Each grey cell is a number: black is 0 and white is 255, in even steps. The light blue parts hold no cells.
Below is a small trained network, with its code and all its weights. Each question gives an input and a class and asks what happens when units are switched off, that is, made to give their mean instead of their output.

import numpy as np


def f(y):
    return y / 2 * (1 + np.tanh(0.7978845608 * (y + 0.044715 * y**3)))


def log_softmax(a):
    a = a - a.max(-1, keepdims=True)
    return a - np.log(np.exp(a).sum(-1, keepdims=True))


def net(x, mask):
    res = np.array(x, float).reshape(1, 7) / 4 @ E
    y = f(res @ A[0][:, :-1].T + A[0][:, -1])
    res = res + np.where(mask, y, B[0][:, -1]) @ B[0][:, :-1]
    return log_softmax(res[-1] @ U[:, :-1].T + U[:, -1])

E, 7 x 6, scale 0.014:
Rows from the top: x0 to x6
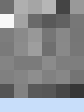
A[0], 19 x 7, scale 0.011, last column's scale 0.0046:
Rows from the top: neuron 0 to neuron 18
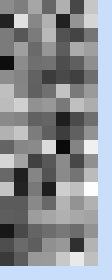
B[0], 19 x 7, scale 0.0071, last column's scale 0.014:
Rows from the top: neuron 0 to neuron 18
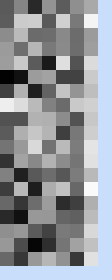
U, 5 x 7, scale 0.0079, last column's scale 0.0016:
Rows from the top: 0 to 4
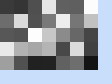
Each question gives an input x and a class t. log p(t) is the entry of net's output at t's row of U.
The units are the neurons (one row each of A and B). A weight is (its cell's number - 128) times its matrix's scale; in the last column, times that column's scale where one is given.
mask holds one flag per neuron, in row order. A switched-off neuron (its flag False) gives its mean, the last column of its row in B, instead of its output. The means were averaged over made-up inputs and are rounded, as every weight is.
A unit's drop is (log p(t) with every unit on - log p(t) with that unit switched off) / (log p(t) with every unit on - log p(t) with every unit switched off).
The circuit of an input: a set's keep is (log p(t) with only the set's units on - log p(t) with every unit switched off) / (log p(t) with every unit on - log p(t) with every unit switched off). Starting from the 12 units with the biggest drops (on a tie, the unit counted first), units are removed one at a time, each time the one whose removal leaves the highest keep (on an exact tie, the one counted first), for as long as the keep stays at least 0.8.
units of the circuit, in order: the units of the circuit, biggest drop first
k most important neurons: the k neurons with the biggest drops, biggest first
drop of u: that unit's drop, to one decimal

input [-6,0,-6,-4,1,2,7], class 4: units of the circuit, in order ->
(neuron 17)
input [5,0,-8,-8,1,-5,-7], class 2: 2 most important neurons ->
(neuron 18; neuron 15)
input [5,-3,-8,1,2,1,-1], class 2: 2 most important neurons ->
(neuron 13; neuron 6)
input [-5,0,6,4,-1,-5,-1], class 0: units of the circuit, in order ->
(neuron 4; neuron 1)
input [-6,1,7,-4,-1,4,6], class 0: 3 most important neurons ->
(neuron 5; neuron 11; neuron 8)
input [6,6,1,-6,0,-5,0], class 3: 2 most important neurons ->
(neuron 7; neuron 18)
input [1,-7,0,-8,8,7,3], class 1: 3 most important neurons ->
(neuron 1; neuron 4; neuron 10)
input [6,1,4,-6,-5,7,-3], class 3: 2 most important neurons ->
(neuron 7; neuron 5)
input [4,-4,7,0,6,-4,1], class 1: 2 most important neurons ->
(neuron 4; neuron 5)
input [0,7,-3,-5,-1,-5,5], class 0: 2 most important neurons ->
(neuron 1; neuron 5)
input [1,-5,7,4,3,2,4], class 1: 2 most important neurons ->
(neuron 1; neuron 4)
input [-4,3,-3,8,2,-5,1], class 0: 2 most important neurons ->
(neuron 4; neuron 1)
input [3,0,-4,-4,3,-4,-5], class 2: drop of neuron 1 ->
-0.1
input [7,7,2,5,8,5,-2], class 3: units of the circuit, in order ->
(neuron 7)
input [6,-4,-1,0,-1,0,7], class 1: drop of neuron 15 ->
0.0
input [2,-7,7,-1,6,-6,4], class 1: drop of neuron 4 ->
0.1
